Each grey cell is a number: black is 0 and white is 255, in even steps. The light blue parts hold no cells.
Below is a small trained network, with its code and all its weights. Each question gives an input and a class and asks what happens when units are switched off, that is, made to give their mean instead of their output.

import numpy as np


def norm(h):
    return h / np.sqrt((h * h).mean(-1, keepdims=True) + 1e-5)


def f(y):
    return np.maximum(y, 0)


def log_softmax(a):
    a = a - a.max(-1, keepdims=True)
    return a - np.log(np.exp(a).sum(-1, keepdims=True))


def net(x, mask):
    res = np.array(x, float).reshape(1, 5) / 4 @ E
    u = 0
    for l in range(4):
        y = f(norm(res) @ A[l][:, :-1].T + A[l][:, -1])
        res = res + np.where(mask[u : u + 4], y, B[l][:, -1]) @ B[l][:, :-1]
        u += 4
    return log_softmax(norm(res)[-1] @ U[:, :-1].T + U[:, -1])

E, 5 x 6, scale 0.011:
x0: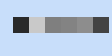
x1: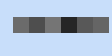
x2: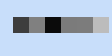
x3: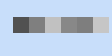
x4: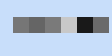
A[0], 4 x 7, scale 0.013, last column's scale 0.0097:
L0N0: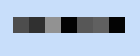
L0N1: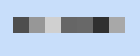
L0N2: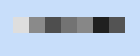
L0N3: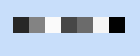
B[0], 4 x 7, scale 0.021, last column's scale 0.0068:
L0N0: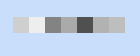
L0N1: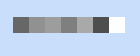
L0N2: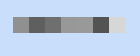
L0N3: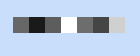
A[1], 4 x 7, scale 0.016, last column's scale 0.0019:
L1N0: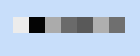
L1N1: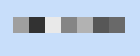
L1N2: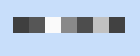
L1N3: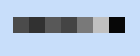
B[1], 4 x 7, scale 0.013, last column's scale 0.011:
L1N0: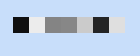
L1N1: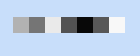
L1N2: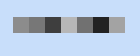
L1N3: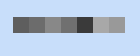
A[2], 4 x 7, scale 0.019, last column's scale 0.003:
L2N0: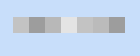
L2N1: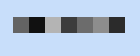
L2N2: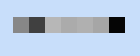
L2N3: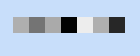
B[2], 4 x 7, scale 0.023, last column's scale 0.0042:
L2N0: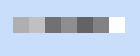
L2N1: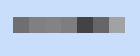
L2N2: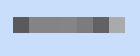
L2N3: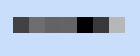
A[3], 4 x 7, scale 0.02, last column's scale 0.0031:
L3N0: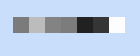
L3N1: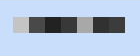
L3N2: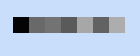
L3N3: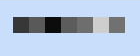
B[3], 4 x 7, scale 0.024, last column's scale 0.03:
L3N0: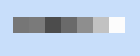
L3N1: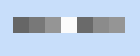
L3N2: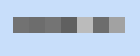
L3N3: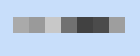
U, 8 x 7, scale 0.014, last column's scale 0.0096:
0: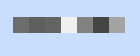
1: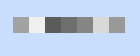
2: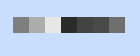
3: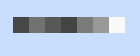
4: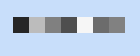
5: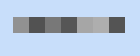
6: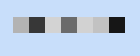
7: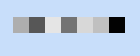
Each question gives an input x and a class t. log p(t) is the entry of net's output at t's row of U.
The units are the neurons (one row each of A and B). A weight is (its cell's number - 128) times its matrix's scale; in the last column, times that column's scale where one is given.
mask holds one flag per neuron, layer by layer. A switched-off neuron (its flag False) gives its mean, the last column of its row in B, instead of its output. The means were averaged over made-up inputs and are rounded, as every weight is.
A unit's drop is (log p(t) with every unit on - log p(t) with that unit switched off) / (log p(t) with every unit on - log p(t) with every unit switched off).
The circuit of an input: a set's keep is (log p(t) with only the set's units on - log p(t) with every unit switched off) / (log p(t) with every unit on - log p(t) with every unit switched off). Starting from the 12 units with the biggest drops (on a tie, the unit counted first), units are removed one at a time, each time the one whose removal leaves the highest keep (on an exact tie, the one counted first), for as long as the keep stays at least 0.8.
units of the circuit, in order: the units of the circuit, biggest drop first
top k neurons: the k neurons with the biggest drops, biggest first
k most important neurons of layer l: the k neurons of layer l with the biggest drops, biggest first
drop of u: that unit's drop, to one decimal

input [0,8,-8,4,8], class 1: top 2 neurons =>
(L0N0; L3N0)
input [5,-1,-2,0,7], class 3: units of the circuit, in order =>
(L3N0)
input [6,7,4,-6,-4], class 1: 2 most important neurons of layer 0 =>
(L0N0; L0N3)
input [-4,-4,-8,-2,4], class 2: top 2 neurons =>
(L1N1; L0N0)
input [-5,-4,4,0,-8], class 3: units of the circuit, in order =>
(L2N3; L0N3)
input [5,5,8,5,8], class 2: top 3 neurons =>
(L3N3; L1N1; L1N0)
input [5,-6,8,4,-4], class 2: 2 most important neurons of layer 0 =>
(L0N0; L0N1)
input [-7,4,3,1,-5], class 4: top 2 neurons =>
(L1N0; L0N1)
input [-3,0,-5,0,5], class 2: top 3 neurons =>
(L1N1; L0N0; L0N3)
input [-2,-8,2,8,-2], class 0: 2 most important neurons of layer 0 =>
(L0N3; L0N0)
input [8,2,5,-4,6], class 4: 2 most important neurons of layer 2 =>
(L2N0; L2N3)
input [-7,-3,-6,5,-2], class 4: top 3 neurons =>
(L1N0; L0N1; L3N3)
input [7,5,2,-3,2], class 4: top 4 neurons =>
(L0N1; L1N1; L2N0; L3N2)
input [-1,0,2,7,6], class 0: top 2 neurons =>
(L0N3; L3N0)
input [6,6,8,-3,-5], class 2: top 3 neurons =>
(L3N3; L1N1; L1N0)
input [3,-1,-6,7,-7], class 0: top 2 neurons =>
(L0N3; L3N3)
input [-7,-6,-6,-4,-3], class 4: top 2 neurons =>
(L1N0; L0N1)
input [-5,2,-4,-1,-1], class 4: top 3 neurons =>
(L1N0; L0N1; L3N3)
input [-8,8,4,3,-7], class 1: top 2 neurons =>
(L0N0; L0N2)
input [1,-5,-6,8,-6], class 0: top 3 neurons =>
(L0N3; L3N3; L1N2)
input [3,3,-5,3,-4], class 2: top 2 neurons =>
(L1N1; L0N1)
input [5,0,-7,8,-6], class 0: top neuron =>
(L0N3)
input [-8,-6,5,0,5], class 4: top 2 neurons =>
(L1N0; L0N0)
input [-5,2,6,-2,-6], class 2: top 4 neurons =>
(L3N3; L1N3; L1N1; L0N1)
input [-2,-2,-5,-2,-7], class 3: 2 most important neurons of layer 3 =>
(L3N0; L3N3)
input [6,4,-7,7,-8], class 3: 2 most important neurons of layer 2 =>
(L2N1; L2N0)
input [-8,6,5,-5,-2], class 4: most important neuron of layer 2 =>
(L2N0)
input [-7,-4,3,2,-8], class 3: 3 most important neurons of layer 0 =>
(L0N3; L0N0; L0N1)
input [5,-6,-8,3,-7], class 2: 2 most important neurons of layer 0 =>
(L0N0; L0N1)
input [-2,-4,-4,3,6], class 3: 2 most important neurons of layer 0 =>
(L0N0; L0N3)
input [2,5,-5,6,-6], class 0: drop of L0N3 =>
1.2
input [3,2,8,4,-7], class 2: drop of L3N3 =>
0.9
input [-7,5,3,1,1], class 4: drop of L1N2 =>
-0.1
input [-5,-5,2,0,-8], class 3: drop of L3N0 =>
0.1
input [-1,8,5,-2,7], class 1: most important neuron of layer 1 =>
(L1N1)
